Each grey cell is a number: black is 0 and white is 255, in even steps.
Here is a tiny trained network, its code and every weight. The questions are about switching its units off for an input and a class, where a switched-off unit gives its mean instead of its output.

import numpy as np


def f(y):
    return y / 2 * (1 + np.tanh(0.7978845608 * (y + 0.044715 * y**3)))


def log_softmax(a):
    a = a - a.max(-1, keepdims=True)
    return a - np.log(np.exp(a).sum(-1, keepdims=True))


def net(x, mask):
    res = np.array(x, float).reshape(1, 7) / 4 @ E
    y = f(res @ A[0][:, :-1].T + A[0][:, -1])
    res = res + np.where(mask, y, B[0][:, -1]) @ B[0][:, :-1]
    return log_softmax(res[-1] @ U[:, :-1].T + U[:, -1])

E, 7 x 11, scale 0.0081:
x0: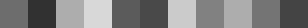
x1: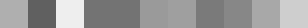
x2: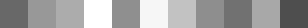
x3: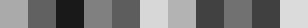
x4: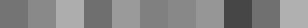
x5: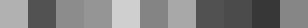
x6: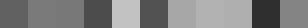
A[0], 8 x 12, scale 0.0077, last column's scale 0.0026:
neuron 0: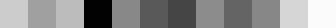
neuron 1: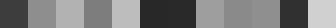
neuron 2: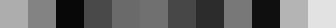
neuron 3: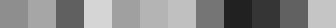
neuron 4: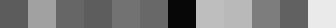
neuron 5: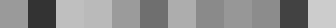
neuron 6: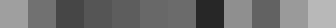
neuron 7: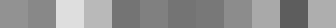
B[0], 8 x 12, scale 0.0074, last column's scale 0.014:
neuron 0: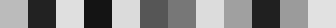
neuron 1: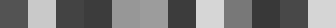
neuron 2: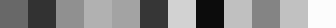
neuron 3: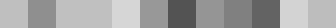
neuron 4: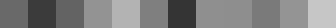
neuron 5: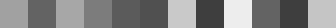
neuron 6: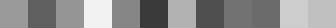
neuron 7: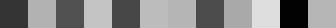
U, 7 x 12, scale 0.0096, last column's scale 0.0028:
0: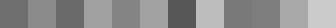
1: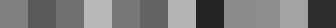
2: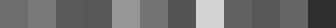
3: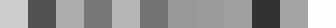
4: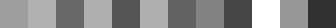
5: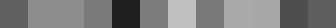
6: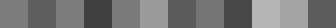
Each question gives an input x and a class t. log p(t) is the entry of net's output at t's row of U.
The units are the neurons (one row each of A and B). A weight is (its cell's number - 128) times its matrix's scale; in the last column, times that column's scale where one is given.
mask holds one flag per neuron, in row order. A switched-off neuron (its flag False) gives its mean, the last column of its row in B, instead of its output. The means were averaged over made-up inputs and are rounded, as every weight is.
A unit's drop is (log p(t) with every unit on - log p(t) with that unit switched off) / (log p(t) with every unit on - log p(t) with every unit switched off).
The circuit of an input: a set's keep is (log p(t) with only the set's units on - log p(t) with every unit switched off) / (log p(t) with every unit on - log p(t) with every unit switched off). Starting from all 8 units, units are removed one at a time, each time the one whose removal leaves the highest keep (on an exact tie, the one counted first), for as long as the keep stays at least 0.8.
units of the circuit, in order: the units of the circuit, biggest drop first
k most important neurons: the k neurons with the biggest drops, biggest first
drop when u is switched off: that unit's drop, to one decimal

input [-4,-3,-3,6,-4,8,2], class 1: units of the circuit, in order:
[neuron 2]
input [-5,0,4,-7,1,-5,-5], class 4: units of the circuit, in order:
[neuron 7; neuron 5]
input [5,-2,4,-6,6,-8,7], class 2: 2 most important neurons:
[neuron 1; neuron 2]
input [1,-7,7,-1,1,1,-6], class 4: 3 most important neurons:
[neuron 2; neuron 0; neuron 3]
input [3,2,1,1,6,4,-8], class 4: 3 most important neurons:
[neuron 2; neuron 0; neuron 6]
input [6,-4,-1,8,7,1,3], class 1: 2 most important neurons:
[neuron 0; neuron 2]
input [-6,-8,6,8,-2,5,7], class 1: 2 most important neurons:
[neuron 2; neuron 0]
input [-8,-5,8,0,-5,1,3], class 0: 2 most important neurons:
[neuron 0; neuron 2]
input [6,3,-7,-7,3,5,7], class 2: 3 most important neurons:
[neuron 1; neuron 2; neuron 6]
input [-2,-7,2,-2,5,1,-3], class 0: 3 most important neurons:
[neuron 0; neuron 3; neuron 5]
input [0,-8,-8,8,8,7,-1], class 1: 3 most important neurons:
[neuron 2; neuron 6; neuron 1]
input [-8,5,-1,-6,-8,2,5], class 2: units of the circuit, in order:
[neuron 2; neuron 1]
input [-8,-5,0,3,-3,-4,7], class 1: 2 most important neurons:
[neuron 2; neuron 1]
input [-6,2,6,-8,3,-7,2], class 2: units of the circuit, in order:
[neuron 1]
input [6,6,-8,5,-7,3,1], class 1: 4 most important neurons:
[neuron 2; neuron 6; neuron 1; neuron 3]
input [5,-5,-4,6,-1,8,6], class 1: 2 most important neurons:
[neuron 2; neuron 0]
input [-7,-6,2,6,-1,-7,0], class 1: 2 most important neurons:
[neuron 2; neuron 0]
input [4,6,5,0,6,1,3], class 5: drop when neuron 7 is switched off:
0.2
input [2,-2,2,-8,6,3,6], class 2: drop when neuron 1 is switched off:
0.4
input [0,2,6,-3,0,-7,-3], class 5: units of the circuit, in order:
[neuron 7]
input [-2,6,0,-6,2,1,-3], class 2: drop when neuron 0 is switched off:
0.2
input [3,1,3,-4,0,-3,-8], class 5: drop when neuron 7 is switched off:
0.0
